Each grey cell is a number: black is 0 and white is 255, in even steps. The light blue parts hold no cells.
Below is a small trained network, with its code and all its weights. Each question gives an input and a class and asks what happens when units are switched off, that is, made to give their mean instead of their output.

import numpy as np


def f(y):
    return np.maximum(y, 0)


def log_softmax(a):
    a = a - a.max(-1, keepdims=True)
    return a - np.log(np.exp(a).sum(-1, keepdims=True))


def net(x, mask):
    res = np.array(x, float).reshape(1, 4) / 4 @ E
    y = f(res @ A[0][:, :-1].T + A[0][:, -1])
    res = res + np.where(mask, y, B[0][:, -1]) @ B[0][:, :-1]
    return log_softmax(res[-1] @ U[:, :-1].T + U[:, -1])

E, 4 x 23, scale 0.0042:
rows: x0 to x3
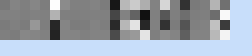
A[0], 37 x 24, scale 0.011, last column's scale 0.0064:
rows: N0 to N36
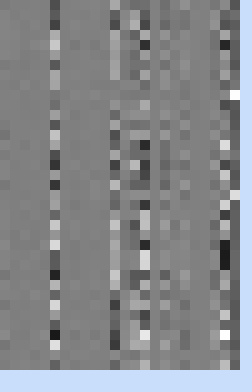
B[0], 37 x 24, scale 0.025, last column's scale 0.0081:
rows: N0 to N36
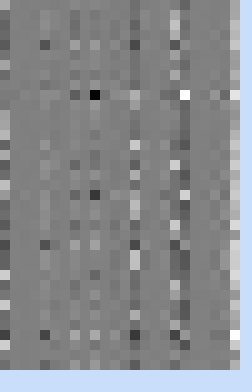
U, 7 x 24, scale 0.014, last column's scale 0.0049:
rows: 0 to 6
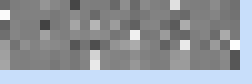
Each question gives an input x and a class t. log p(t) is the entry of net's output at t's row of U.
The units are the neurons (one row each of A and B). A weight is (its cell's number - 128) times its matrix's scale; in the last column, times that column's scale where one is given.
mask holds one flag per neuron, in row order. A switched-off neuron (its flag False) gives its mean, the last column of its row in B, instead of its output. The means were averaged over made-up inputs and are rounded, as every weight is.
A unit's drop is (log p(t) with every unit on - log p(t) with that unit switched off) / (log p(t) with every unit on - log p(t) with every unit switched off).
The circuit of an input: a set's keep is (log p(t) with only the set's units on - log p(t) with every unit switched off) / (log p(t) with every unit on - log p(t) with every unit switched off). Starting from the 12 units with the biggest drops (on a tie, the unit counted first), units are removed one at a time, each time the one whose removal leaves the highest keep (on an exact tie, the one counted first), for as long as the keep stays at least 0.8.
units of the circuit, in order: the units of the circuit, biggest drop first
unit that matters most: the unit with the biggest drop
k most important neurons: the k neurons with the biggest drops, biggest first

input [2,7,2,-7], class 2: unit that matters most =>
N24
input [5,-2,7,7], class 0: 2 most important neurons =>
[N16 N2]
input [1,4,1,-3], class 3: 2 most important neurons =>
[N33 N14]
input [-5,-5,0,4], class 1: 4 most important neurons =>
[N27 N14 N18 N20]
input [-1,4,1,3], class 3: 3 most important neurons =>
[N24 N14 N4]
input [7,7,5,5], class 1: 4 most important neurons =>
[N34 N30 N13 N25]
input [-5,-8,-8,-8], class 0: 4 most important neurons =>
[N22 N33 N28 N3]
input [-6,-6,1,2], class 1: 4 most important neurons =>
[N27 N18 N14 N20]
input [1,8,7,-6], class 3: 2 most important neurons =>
[N14 N20]
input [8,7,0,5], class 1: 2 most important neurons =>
[N34 N30]
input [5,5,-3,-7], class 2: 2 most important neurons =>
[N24 N4]
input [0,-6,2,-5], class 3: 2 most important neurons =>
[N33 N25]
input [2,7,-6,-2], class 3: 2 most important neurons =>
[N14 N20]
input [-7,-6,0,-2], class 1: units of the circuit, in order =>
[N27]
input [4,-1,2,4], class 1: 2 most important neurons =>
[N24 N34]
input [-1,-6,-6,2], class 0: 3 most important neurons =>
[N22 N28 N14]
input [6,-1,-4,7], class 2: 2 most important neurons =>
[N33 N27]
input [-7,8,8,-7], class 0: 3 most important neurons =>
[N16 N2 N33]
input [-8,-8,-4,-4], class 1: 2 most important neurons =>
[N27 N18]
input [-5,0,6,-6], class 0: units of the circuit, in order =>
[N16]
